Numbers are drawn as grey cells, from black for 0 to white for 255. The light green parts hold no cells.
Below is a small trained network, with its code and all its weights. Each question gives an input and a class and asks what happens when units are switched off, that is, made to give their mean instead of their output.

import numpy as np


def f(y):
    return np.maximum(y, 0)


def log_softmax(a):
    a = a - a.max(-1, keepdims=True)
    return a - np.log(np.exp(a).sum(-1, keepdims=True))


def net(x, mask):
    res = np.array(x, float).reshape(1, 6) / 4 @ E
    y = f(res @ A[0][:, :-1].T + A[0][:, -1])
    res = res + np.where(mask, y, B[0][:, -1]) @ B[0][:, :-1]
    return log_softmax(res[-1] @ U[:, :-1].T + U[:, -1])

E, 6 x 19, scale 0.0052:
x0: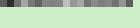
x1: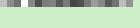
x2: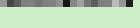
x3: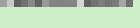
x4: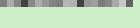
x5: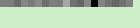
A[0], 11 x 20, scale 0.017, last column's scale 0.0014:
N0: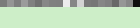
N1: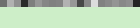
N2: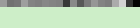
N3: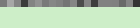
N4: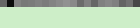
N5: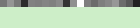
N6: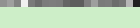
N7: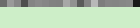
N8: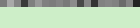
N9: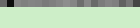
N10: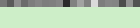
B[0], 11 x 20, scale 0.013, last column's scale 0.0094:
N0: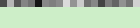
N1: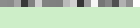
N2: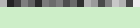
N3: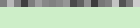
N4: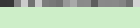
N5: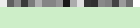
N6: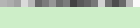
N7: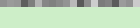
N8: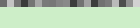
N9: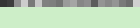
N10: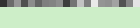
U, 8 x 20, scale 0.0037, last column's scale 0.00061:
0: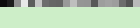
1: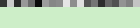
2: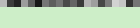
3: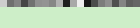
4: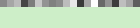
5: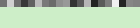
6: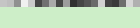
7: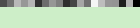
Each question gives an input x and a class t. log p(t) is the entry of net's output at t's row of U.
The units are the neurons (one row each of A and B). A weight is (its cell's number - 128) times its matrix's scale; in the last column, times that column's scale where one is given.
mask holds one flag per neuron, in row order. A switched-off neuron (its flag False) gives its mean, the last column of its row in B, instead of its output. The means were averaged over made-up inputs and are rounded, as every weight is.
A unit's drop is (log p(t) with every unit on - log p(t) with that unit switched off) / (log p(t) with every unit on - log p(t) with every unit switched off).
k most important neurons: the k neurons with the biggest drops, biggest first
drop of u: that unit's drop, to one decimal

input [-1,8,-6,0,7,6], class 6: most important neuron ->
N6
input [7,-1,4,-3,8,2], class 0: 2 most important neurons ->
N4, N9
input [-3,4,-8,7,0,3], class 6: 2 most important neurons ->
N6, N10
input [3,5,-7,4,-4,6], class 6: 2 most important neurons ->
N6, N10
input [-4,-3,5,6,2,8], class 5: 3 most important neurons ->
N8, N3, N10
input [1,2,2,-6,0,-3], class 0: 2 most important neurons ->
N9, N4
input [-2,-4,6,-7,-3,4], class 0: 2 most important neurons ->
N4, N9
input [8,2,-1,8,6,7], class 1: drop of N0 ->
0.1
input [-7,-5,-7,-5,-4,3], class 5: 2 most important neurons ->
N8, N3
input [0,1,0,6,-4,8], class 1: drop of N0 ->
0.4
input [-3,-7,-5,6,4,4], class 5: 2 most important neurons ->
N8, N3
